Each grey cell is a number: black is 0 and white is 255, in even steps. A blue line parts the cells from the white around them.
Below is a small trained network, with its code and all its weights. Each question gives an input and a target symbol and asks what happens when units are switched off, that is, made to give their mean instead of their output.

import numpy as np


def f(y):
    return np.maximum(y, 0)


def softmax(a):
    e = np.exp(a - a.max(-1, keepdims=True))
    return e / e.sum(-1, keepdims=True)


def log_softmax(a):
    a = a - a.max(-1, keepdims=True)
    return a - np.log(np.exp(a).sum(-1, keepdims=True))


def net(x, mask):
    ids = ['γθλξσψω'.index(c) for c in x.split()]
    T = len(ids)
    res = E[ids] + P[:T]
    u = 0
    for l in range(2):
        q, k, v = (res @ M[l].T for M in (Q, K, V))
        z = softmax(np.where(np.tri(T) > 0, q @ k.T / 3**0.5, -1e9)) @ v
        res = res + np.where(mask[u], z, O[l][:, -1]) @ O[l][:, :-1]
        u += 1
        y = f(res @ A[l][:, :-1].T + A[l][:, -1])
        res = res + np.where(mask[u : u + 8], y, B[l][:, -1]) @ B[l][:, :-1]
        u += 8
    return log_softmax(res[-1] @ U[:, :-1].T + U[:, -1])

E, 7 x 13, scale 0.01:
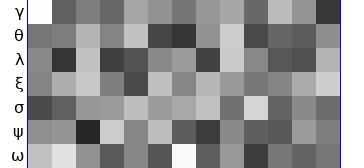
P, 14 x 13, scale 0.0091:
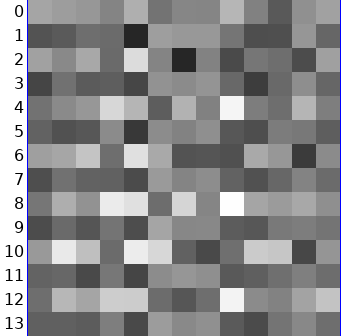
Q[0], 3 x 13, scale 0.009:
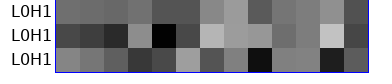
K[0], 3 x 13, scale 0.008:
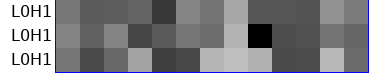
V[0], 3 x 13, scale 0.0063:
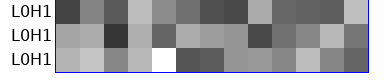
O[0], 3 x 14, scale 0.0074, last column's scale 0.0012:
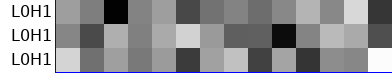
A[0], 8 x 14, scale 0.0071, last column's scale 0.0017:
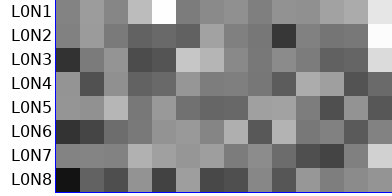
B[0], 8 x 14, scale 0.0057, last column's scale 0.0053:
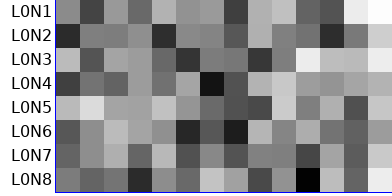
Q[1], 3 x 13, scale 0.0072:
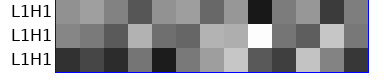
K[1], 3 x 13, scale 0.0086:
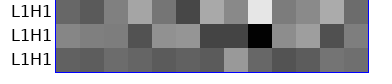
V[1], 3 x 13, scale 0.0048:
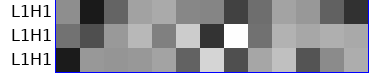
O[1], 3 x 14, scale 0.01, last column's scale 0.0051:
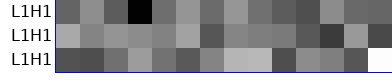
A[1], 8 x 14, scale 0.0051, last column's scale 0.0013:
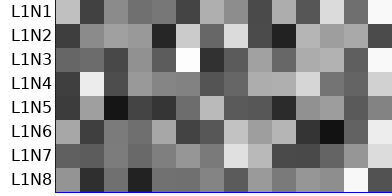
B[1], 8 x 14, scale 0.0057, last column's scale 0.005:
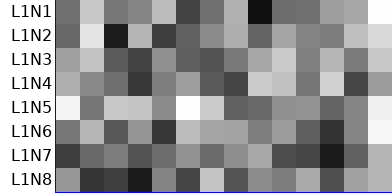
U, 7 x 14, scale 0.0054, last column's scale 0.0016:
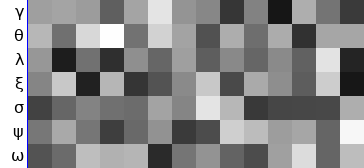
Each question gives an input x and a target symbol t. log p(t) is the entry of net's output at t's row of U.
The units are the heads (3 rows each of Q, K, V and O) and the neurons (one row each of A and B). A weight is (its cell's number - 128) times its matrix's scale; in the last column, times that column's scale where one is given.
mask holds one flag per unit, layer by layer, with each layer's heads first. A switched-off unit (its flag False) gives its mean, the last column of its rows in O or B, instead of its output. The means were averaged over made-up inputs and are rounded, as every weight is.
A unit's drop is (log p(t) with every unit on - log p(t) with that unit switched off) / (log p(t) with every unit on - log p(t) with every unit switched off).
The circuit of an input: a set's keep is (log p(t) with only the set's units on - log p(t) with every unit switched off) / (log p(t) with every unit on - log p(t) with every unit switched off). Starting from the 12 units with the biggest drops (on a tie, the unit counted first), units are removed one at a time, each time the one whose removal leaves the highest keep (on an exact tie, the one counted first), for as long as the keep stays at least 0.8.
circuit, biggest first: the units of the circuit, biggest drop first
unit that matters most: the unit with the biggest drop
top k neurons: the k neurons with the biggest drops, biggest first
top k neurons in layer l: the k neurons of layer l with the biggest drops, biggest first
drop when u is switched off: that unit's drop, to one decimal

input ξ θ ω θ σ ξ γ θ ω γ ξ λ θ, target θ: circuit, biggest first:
L1H1, L0N8, L0N1
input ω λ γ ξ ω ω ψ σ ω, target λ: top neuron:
L0N1
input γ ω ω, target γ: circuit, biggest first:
L0H1, L1H1
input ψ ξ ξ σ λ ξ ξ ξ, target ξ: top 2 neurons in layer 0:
L0N3, L0N1
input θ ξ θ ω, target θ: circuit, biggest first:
L1N5, L0N2, L0H1
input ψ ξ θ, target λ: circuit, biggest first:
L0H1, L0N1
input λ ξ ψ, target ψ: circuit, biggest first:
L0H1, L1N4
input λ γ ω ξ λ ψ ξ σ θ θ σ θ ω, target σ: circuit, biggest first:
L1H1, L0N1, L0N3, L1N7
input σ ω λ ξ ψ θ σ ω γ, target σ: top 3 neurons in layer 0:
L0N1, L0N3, L0N6
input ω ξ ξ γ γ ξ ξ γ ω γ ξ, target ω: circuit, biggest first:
L1H1, L0H1, L1N6
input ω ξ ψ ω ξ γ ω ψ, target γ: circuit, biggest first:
L0N8, L1N5, L0H1
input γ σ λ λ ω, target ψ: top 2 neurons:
L1N4, L0N8
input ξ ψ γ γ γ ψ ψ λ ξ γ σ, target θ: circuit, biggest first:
L1H1, L0N8
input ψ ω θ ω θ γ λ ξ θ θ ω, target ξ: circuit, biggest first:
L0H1
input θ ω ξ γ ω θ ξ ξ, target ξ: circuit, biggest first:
L1N2, L0N1, L0N7
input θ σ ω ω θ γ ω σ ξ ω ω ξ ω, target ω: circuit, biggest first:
L1H1, L0H1, L1N1
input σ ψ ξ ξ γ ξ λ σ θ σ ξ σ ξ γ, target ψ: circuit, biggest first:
L0N4, L1N3, L0H1
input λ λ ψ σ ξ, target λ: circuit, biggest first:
L0H1, L0N1, L1N8
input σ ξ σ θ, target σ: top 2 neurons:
L1N7, L0N3
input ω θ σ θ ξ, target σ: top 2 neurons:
L1N7, L0N3
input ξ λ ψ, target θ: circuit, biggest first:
L1H1
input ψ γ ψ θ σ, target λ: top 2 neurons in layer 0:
L0N1, L0N5
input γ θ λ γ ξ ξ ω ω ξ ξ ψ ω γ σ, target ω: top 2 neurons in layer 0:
L0N6, L0N3
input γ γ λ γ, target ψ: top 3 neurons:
L0N4, L1N3, L0N8
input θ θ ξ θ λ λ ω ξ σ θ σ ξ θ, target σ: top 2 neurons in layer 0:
L0N1, L0N3
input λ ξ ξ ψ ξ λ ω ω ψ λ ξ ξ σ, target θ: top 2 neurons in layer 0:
L0N1, L0N8
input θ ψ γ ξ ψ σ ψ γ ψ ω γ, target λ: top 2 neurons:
L0N1, L1N8
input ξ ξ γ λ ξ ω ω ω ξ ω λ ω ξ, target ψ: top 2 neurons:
L1N4, L0N8
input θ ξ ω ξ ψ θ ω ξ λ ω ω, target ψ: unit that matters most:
L1N4
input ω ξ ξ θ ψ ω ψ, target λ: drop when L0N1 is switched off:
0.5
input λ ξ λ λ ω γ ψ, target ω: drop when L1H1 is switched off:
1.0
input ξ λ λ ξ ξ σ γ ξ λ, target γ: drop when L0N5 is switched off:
0.1
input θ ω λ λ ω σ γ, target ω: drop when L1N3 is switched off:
0.0
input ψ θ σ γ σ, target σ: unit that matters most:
L1H1
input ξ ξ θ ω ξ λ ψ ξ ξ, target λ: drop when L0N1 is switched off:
0.5
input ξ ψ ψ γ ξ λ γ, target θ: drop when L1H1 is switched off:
0.8
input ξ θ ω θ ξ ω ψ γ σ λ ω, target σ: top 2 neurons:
L0N1, L0N3
